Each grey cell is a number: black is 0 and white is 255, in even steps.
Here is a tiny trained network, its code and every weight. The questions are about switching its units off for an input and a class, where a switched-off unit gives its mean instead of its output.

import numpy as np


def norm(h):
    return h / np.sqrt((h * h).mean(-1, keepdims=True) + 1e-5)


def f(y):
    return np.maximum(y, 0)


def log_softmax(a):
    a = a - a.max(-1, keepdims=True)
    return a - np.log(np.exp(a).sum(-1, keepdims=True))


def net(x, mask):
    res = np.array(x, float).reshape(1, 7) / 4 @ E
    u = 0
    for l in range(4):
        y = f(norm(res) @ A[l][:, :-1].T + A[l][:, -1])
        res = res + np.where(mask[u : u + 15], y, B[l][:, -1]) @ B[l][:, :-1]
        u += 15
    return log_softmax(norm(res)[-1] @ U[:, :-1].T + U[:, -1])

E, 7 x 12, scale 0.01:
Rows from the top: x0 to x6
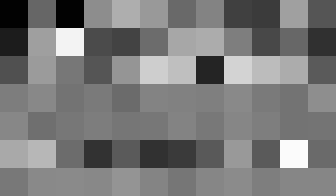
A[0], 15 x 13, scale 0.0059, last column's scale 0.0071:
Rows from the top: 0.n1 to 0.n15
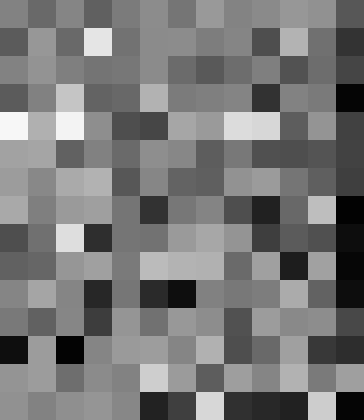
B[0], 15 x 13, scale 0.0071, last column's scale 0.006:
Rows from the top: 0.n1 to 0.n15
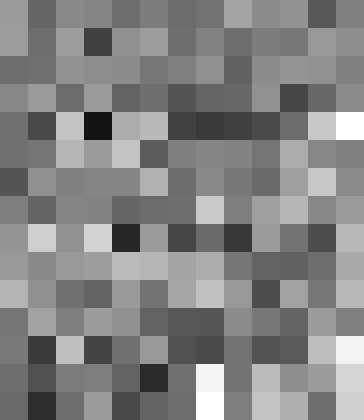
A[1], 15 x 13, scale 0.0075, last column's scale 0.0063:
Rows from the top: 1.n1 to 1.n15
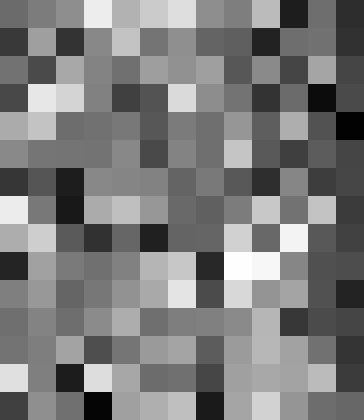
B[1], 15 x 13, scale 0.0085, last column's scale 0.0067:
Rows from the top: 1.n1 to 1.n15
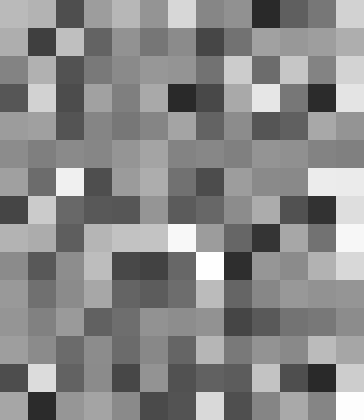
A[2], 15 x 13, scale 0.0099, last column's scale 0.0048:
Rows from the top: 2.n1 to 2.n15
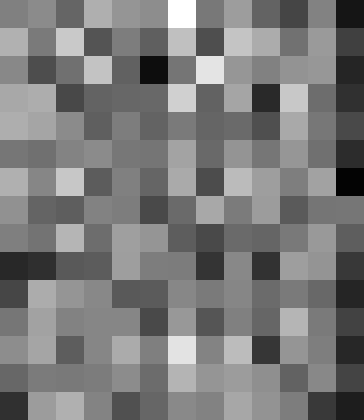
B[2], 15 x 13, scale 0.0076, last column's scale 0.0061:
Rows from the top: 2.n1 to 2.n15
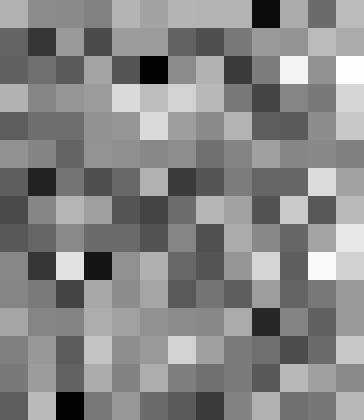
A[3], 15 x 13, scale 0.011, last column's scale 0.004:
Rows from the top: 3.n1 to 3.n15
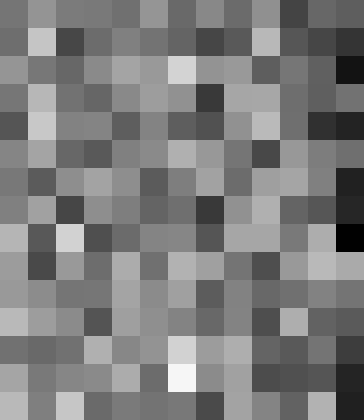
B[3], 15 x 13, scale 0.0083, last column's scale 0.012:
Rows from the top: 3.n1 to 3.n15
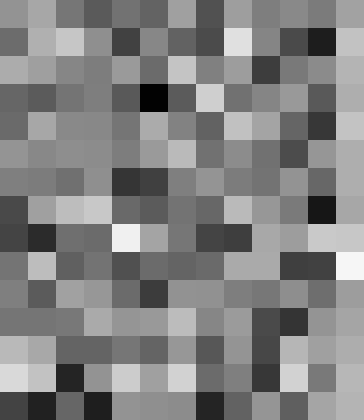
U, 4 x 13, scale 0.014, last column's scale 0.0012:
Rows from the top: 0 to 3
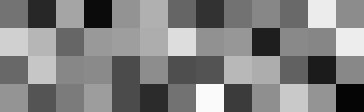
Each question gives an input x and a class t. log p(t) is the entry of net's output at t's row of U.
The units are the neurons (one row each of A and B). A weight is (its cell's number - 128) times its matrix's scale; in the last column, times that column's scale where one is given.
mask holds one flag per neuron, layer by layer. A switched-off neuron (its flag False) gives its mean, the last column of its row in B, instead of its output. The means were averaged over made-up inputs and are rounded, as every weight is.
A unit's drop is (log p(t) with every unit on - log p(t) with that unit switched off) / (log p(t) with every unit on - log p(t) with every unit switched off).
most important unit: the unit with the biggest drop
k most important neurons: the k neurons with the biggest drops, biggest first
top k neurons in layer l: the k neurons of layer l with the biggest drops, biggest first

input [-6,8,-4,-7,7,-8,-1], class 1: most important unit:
1.n1
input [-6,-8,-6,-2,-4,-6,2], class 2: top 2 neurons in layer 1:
(1.n8, 1.n14)
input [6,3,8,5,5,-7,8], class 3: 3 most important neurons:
(1.n10, 1.n15, 1.n9)
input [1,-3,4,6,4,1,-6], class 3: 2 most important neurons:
(1.n10, 1.n15)
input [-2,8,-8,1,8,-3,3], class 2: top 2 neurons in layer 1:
(1.n4, 1.n15)
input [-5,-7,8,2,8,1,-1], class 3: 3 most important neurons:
(1.n15, 1.n10, 1.n4)
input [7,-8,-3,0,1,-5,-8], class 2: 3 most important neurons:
(1.n14, 1.n8, 0.n5)
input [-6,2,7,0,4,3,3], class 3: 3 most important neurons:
(1.n15, 1.n10, 0.n13)
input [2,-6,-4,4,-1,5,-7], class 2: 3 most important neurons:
(1.n14, 1.n8, 1.n1)
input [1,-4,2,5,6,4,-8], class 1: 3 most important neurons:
(1.n9, 1.n4, 2.n4)
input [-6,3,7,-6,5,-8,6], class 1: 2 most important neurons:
(1.n1, 0.n10)
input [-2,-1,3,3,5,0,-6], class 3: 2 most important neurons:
(1.n15, 0.n13)
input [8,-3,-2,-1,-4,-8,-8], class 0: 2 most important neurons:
(0.n13, 2.n10)
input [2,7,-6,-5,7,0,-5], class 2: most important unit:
1.n4
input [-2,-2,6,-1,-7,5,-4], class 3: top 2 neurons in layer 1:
(1.n15, 1.n10)
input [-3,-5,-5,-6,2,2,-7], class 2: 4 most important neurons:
(1.n8, 1.n14, 1.n15, 0.n14)
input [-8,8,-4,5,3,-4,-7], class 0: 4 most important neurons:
(0.n5, 1.n14, 1.n8, 2.n2)
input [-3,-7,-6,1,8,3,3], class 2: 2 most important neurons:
(1.n14, 1.n8)
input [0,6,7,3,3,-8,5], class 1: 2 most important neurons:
(1.n1, 0.n10)
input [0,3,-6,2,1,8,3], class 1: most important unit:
1.n9
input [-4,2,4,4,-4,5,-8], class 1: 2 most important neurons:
(1.n9, 0.n13)
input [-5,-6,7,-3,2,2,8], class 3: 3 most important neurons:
(1.n15, 1.n10, 1.n4)
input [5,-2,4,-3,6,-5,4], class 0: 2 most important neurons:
(0.n13, 1.n9)
